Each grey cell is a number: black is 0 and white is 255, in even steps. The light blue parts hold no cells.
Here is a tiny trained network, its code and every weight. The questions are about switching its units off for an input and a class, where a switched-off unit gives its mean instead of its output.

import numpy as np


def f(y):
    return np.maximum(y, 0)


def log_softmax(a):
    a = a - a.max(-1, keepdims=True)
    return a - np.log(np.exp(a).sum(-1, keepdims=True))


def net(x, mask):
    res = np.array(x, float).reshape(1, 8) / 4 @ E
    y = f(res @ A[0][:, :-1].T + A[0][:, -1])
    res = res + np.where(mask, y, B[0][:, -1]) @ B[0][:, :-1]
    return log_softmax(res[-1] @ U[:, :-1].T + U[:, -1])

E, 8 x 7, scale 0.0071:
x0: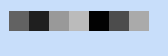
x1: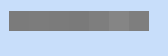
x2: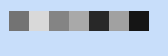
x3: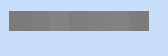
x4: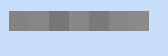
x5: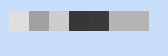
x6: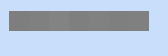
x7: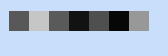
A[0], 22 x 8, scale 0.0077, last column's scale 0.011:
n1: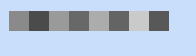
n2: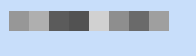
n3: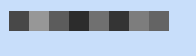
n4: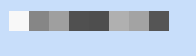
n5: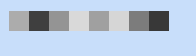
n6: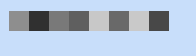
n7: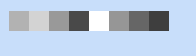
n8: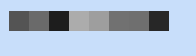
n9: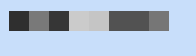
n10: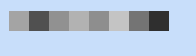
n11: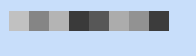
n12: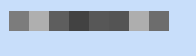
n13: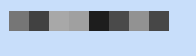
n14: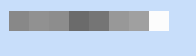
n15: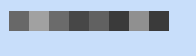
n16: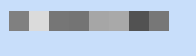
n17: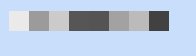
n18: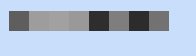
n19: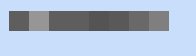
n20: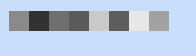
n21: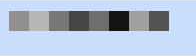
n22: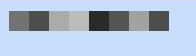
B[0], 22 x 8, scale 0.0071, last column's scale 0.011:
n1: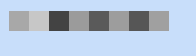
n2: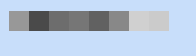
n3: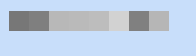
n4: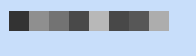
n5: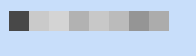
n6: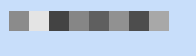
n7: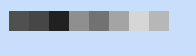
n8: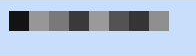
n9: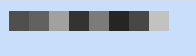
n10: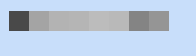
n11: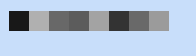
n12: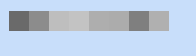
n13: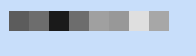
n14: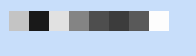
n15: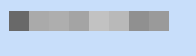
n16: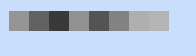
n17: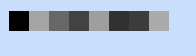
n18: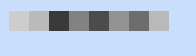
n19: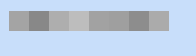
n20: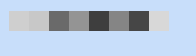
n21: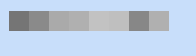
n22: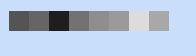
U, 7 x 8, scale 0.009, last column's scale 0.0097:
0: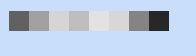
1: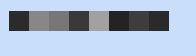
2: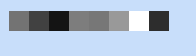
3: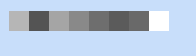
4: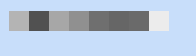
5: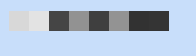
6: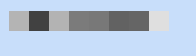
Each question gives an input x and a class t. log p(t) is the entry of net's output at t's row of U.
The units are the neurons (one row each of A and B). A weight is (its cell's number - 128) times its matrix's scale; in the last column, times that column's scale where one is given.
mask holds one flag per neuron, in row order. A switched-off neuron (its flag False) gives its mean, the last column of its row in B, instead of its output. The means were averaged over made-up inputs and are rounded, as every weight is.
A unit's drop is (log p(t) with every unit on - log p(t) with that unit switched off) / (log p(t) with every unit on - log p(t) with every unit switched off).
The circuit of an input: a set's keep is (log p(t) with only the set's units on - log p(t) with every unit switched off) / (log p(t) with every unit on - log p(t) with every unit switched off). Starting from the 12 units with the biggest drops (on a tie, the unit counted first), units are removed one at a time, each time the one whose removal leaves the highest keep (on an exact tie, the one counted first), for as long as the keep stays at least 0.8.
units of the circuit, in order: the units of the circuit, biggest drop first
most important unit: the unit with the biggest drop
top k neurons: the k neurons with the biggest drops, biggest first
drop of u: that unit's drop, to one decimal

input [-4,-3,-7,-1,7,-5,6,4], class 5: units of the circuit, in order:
(n20)
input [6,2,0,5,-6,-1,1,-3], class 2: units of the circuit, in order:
(n22, n13)
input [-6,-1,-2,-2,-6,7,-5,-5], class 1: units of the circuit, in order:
(n17, n4)
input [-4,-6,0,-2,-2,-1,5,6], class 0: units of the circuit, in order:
(n3, n21)
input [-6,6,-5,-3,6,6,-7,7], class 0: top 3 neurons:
(n21, n12, n3)
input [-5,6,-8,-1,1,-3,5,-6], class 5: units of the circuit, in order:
(n20, n6)
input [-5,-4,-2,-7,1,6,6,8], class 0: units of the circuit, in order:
(n21, n12)
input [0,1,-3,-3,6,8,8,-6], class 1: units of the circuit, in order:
(n17, n4)
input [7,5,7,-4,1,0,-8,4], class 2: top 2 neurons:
(n13, n22)
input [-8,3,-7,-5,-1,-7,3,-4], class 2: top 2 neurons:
(n7, n2)
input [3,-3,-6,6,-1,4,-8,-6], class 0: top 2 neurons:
(n5, n10)
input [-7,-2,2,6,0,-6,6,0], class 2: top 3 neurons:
(n7, n2, n16)
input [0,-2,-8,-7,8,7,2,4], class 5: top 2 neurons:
(n20, n1)
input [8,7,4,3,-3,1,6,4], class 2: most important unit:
n13
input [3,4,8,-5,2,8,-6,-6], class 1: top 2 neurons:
(n17, n4)
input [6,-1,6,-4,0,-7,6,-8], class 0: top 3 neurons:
(n5, n10, n14)
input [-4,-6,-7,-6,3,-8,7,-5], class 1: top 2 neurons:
(n9, n8)
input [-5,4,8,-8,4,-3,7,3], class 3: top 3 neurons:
(n20, n6, n1)
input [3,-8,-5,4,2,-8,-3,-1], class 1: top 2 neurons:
(n9, n8)
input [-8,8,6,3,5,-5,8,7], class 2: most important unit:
n16
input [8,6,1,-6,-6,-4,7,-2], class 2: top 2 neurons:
(n22, n13)
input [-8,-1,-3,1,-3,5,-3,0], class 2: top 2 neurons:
(n7, n2)
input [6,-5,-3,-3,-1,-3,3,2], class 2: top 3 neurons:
(n13, n22, n14)
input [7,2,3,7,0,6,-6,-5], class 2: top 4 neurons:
(n22, n13, n9, n20)
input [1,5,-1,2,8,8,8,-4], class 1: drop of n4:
0.1
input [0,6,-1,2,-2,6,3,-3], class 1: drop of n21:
0.0
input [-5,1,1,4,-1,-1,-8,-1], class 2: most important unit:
n7
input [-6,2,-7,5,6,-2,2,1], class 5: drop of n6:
0.4
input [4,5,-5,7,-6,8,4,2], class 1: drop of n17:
0.3
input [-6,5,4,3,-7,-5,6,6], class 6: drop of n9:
0.4
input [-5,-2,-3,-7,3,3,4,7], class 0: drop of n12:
0.2
